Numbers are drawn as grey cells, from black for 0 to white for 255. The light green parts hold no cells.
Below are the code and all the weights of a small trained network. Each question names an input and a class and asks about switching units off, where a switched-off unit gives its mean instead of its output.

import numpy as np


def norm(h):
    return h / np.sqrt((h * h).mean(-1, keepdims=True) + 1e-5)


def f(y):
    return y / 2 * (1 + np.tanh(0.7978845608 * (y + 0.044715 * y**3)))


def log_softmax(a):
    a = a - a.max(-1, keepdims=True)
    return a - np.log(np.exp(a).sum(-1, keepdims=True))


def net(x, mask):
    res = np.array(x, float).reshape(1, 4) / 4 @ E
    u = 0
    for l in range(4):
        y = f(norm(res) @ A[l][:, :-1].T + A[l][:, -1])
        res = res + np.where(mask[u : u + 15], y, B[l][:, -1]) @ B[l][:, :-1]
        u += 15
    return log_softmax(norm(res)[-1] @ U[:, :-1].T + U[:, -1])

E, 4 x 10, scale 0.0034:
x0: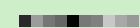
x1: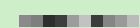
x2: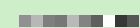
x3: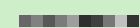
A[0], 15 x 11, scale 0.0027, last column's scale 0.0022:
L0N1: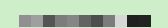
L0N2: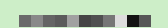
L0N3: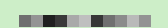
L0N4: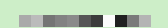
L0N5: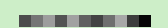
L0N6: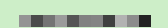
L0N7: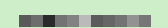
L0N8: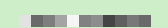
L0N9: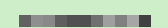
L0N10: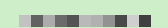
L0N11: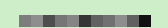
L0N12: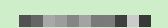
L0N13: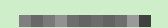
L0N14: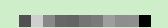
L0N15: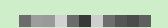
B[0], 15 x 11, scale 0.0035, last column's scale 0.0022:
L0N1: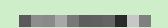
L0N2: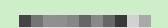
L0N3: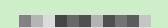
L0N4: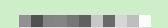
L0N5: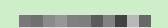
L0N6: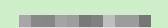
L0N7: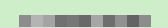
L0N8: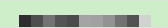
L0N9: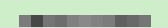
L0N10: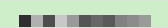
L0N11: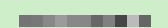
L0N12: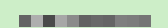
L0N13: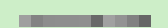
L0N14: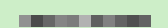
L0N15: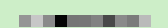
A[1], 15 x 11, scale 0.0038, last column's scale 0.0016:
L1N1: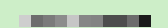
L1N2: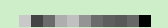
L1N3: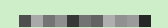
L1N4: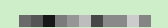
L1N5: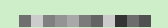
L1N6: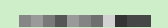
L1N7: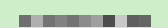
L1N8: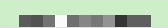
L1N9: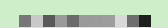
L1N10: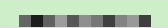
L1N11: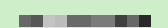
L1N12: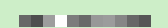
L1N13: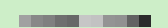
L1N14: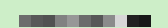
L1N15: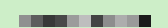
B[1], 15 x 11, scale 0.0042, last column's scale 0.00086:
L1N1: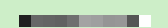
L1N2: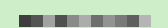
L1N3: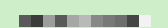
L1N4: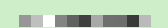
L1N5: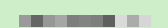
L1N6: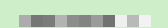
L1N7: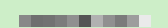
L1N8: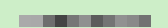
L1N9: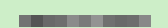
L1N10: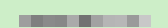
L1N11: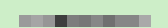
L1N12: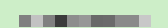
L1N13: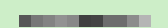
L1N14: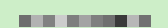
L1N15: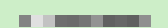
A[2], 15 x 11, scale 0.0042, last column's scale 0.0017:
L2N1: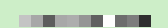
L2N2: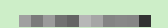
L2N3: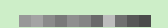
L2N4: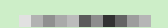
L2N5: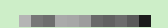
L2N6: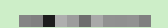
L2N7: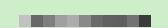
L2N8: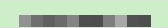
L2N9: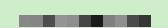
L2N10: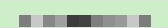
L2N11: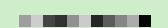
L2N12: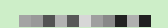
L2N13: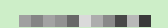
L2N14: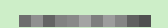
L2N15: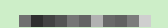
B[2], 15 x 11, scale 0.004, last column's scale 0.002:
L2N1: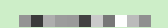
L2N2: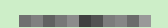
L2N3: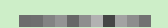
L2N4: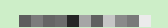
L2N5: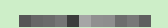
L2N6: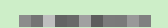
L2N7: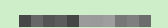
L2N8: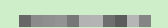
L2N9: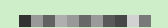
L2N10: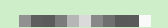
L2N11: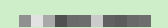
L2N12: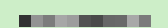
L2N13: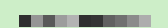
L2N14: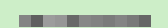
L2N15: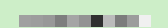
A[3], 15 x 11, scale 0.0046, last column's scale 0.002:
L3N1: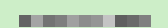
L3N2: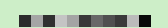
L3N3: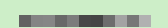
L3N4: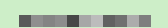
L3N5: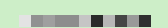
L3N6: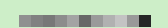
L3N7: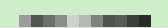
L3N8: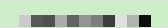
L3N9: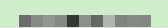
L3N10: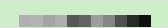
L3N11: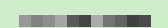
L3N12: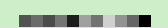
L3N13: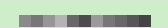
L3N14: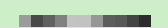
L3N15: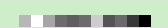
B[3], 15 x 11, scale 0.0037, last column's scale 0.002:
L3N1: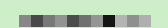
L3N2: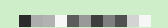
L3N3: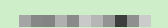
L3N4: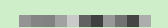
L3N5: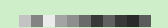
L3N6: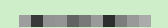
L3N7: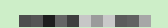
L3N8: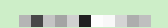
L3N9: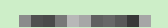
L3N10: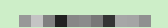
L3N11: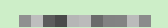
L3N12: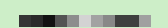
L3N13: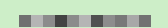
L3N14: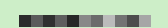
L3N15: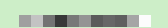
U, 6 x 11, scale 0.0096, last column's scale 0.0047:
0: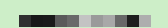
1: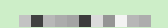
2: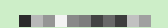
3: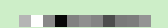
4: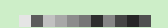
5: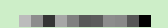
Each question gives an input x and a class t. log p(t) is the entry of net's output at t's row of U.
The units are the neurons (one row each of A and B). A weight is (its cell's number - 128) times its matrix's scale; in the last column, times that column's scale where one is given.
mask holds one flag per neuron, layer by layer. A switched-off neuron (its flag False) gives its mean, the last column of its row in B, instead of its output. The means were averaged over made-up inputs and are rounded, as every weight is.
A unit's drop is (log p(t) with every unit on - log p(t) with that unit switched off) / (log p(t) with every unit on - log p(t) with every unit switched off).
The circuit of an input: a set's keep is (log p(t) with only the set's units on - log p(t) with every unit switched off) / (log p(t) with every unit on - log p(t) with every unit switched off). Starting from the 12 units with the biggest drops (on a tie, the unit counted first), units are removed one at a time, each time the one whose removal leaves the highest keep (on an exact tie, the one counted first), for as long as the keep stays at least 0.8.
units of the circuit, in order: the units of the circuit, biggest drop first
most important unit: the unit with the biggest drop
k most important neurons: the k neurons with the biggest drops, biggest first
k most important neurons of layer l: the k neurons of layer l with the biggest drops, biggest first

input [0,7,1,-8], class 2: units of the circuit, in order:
[L2N13, L2N12]
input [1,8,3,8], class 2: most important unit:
L2N9
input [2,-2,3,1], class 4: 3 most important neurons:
[L0N4, L3N5, L2N15]
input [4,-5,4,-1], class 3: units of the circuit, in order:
[L0N15, L3N10]
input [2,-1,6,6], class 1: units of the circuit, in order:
[L2N1, L1N6]
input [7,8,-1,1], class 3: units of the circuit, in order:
[L1N15, L2N11]
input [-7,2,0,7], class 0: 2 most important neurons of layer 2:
[L2N13, L2N12]
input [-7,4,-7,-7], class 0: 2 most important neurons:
[L0N4, L1N6]
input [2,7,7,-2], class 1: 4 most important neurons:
[L2N1, L0N15, L1N6, L1N12]
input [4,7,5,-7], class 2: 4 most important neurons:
[L2N13, L2N12, L0N15, L1N12]
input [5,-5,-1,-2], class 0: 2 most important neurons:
[L0N3, L1N4]
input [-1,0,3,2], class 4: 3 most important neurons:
[L0N4, L3N5, L0N2]
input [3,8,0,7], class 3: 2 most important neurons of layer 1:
[L1N15, L1N13]
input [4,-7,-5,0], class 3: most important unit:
L0N4
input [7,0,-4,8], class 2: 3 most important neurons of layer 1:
[L1N1, L1N14, L1N2]
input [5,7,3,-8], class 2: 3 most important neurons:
[L2N13, L2N12, L0N15]
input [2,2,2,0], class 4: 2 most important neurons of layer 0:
[L0N3, L0N4]
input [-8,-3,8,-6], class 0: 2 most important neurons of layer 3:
[L3N14, L3N7]
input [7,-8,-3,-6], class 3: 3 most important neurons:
[L2N4, L0N8, L1N1]
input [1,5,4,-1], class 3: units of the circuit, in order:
[L2N11]
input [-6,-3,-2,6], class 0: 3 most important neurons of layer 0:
[L0N10, L0N8, L0N12]
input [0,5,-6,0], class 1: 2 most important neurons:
[L3N8, L0N15]
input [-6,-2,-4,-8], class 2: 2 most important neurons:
[L2N13, L2N12]
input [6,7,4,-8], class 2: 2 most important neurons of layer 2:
[L2N13, L2N12]
